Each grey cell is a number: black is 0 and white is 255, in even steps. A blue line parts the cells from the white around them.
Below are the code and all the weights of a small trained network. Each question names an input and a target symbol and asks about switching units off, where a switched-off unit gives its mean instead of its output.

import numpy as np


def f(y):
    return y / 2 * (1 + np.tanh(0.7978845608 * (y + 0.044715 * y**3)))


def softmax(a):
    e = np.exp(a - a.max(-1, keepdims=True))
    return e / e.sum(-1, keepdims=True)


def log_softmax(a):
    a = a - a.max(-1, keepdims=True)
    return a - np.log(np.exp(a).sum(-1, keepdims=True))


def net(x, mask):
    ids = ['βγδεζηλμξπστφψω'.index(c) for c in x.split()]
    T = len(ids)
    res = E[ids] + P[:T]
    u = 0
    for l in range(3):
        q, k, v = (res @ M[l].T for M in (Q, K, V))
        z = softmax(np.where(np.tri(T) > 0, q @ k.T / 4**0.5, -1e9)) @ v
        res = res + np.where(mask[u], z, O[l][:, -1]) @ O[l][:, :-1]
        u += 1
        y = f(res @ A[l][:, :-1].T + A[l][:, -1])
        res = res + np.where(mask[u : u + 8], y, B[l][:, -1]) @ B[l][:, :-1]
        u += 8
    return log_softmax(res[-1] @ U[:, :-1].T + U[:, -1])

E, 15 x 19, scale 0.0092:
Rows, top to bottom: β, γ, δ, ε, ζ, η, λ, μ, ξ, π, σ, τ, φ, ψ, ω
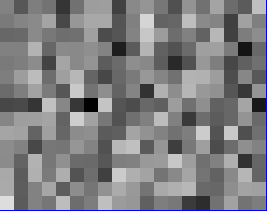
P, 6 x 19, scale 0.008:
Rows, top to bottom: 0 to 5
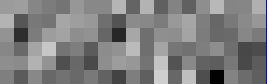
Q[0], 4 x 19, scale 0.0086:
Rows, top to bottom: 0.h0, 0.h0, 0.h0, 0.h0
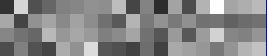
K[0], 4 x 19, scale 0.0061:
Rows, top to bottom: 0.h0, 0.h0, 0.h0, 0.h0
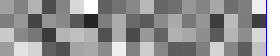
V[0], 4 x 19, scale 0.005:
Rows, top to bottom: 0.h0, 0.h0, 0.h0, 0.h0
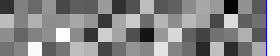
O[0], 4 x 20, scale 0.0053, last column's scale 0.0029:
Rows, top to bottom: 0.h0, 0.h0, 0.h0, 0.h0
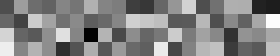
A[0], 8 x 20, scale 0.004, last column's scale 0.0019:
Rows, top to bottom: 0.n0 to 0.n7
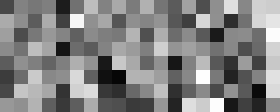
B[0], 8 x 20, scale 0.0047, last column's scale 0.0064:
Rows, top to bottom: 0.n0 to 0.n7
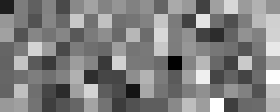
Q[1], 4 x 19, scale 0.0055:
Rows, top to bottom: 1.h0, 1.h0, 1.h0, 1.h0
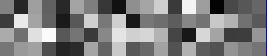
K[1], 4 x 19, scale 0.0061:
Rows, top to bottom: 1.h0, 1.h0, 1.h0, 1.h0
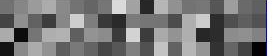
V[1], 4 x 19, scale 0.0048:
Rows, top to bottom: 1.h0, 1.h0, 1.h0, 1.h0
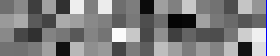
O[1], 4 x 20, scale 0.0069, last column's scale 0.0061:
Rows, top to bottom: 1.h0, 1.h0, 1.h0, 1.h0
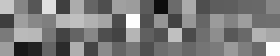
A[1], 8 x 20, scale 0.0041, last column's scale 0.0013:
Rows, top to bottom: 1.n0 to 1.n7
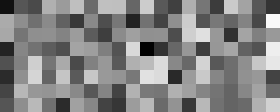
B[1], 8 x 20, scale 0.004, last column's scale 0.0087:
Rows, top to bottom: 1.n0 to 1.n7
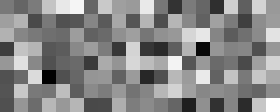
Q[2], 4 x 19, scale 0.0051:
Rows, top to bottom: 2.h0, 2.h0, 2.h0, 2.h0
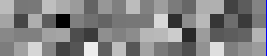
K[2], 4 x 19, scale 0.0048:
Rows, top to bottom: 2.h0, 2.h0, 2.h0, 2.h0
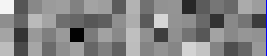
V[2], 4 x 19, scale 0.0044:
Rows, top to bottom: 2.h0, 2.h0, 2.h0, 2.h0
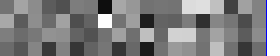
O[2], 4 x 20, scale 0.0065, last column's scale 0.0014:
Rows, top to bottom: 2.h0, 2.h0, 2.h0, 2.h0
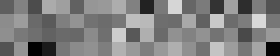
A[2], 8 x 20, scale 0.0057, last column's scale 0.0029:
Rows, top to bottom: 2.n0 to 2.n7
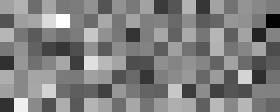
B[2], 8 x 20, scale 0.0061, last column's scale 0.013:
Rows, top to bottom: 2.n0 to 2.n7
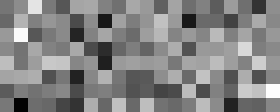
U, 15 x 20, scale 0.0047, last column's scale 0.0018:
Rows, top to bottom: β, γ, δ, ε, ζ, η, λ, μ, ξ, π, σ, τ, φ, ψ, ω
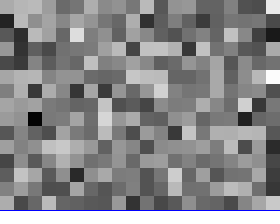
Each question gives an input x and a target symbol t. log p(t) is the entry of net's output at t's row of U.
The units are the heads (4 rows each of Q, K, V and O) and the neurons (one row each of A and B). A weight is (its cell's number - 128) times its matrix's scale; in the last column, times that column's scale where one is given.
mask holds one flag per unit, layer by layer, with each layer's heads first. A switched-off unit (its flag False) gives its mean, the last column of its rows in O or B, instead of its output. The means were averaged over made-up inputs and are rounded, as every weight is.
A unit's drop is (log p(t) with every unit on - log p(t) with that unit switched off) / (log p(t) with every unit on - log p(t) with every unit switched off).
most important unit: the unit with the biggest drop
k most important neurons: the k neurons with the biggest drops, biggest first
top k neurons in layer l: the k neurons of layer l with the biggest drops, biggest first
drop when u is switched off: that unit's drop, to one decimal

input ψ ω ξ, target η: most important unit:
2.h0
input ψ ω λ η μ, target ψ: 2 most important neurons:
(2.n3, 0.n5)
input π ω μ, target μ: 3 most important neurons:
(2.n5, 1.n7, 0.n0)
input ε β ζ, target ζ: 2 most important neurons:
(2.n7, 0.n4)
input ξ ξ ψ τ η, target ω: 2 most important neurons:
(0.n2, 2.n6)
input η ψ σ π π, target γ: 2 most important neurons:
(0.n6, 0.n2)
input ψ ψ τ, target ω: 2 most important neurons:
(2.n6, 0.n5)
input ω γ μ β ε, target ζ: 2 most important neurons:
(2.n7, 1.n3)
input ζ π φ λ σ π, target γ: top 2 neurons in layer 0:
(0.n4, 0.n6)
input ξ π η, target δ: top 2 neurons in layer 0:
(0.n5, 0.n6)
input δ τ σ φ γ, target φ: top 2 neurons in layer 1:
(1.n5, 1.n4)
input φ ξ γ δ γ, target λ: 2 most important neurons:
(2.n2, 2.n4)
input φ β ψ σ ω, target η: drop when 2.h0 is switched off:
0.6
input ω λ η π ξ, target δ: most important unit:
1.h0
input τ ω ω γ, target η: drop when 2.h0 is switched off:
0.4
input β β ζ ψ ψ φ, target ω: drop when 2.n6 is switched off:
0.2
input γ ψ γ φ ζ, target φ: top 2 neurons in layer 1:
(1.n5, 1.n4)
